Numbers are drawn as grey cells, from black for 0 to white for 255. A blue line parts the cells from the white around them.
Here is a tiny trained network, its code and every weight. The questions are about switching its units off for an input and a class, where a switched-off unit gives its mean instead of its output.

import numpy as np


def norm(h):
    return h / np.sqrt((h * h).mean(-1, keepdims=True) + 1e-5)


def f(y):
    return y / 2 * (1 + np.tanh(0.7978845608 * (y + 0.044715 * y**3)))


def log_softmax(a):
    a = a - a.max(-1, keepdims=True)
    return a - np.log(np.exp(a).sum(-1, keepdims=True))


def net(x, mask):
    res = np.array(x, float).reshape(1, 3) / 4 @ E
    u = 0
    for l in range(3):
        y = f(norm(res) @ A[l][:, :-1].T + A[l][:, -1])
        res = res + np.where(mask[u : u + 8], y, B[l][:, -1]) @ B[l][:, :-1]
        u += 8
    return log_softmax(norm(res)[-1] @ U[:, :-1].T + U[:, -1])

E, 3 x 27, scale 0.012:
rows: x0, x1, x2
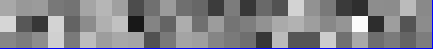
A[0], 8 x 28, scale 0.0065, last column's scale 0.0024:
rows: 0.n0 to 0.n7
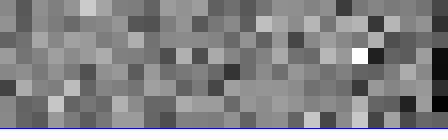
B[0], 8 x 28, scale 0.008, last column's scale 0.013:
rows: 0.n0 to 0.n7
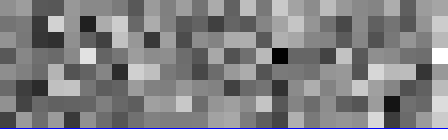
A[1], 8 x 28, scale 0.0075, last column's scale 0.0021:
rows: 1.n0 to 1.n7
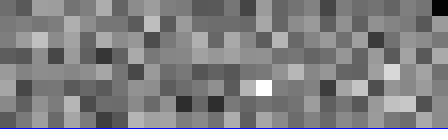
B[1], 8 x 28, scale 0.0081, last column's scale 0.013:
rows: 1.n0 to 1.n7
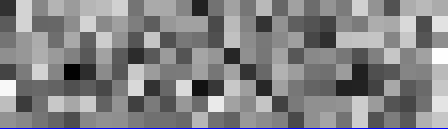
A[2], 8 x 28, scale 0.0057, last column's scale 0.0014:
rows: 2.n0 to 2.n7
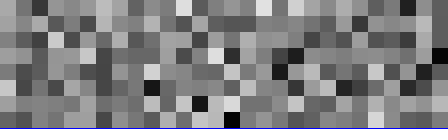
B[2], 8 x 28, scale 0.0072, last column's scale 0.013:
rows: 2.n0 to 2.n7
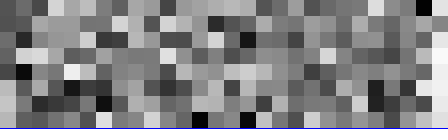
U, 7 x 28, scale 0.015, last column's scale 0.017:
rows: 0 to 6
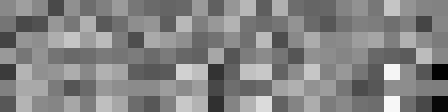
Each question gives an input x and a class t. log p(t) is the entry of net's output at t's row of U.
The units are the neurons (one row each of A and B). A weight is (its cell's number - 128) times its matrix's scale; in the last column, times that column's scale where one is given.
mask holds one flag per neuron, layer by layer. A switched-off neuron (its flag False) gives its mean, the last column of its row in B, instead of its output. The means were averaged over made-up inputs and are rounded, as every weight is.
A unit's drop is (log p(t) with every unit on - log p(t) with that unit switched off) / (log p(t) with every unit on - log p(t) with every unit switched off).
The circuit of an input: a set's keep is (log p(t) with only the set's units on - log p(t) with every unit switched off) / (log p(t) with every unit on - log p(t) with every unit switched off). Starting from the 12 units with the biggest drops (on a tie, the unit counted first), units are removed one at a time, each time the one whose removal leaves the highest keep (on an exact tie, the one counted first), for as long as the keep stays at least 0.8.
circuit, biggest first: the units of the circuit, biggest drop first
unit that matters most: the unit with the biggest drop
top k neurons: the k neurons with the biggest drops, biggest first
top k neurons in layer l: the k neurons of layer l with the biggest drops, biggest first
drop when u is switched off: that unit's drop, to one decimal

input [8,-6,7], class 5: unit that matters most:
0.n0
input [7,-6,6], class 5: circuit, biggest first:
(0.n3, 2.n2)
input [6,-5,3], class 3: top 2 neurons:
(0.n1, 1.n0)
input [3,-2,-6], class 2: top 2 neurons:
(0.n1, 1.n5)
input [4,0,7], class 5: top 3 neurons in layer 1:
(1.n6, 1.n4, 1.n0)
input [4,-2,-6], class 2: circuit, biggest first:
(1.n5, 2.n5)
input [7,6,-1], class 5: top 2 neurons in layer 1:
(1.n4, 1.n6)
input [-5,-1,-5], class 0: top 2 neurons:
(1.n5, 1.n6)
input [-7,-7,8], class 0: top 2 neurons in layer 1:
(1.n2, 1.n6)
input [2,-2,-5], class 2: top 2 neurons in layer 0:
(0.n1, 0.n2)
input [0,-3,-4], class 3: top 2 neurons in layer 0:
(0.n1, 0.n7)
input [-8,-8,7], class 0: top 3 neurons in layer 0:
(0.n3, 0.n2, 0.n6)
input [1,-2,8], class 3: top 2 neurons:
(1.n1, 0.n1)
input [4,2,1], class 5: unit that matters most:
1.n4
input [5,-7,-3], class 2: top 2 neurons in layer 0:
(0.n2, 0.n5)
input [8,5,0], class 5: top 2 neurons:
(1.n4, 0.n0)
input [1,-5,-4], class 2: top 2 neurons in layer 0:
(0.n2, 0.n5)
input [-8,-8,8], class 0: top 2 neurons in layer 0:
(0.n3, 0.n2)
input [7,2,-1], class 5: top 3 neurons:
(1.n4, 0.n0, 0.n3)
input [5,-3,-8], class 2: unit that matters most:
0.n1
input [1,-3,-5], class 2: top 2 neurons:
(0.n2, 1.n0)
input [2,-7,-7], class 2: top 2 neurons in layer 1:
(1.n5, 1.n0)
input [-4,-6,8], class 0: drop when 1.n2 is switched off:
0.4
